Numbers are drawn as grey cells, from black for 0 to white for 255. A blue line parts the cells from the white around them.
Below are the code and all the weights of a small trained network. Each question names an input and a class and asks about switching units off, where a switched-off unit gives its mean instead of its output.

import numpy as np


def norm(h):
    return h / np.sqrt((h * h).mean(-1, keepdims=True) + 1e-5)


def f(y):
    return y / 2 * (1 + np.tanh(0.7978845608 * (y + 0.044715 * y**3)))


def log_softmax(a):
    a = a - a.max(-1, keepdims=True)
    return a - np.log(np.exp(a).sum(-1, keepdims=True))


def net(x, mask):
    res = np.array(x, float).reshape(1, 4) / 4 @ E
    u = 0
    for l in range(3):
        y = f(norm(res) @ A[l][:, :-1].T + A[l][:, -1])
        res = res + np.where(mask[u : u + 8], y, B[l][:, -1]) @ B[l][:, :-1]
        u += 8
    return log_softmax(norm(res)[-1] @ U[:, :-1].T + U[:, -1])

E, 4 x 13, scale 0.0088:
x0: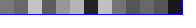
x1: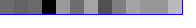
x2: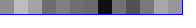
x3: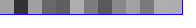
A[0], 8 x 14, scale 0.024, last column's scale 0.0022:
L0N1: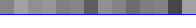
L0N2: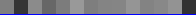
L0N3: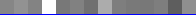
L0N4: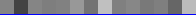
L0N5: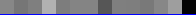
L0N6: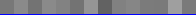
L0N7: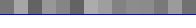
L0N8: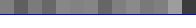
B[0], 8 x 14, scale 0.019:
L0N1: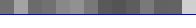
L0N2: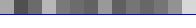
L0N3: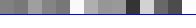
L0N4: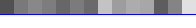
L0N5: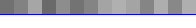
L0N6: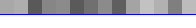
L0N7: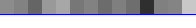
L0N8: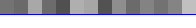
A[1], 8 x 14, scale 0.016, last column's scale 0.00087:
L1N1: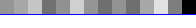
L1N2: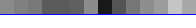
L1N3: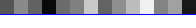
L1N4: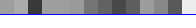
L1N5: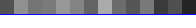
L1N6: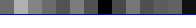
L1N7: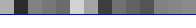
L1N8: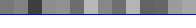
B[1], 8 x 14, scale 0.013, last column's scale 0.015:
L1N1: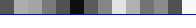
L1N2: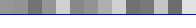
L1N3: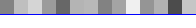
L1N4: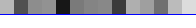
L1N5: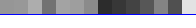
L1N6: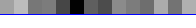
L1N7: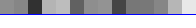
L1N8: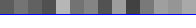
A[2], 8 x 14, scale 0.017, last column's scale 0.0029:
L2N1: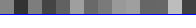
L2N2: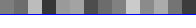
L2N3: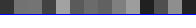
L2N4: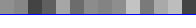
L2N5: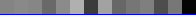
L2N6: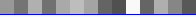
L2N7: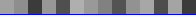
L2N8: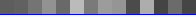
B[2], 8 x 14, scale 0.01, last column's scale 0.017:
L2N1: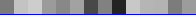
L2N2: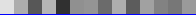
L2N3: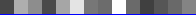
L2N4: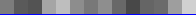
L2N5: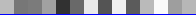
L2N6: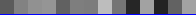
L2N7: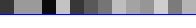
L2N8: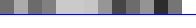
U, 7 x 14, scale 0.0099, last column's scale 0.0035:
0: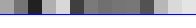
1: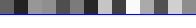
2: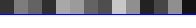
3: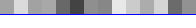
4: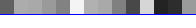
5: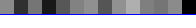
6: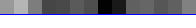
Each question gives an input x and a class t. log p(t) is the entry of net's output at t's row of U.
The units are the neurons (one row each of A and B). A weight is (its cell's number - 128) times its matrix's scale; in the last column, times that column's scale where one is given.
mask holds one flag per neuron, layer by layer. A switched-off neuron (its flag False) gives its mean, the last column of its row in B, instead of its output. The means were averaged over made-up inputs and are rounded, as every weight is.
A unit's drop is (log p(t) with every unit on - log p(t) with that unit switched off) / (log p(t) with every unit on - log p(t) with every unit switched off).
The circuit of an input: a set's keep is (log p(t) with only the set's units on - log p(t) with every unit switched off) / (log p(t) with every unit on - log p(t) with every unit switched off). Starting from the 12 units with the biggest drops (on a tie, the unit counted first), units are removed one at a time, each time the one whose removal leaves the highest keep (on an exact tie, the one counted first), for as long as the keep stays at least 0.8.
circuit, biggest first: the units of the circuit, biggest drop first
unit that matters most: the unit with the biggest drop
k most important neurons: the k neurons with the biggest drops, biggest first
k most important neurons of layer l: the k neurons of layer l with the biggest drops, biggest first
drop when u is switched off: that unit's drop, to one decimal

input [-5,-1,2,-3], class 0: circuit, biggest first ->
L0N7
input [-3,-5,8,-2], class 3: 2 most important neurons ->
L1N1, L0N5
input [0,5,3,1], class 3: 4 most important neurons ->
L0N7, L1N3, L0N6, L0N8
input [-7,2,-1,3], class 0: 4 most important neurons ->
L0N3, L0N7, L0N4, L2N4
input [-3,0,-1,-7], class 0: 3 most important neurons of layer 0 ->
L0N7, L0N4, L0N1
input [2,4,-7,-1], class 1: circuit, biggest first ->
L0N3, L0N4
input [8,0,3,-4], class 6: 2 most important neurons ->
L0N1, L1N6
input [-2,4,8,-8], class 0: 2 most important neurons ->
L0N3, L0N8
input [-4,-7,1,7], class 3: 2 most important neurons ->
L0N5, L1N1
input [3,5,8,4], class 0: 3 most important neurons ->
L0N3, L0N4, L1N7
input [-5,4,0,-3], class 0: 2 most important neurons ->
L0N7, L0N3
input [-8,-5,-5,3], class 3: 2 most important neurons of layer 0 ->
L0N4, L0N6
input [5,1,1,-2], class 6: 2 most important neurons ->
L0N1, L0N3
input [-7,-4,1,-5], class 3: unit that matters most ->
L0N6
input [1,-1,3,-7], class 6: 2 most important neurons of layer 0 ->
L0N1, L0N4
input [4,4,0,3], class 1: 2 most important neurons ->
L0N3, L0N2
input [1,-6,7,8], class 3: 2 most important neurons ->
L1N1, L0N5
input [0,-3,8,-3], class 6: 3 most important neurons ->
L0N1, L0N4, L1N2
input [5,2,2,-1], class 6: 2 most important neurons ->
L0N3, L0N1
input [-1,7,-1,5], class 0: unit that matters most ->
L0N2
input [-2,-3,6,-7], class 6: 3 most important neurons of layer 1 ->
L1N4, L1N2, L1N5
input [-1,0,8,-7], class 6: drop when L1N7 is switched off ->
0.1
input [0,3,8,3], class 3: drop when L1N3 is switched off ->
0.0
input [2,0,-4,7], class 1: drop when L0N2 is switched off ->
0.1
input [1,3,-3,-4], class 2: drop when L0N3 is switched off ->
0.7
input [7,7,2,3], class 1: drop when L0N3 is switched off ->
0.6
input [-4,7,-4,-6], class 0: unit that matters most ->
L0N7
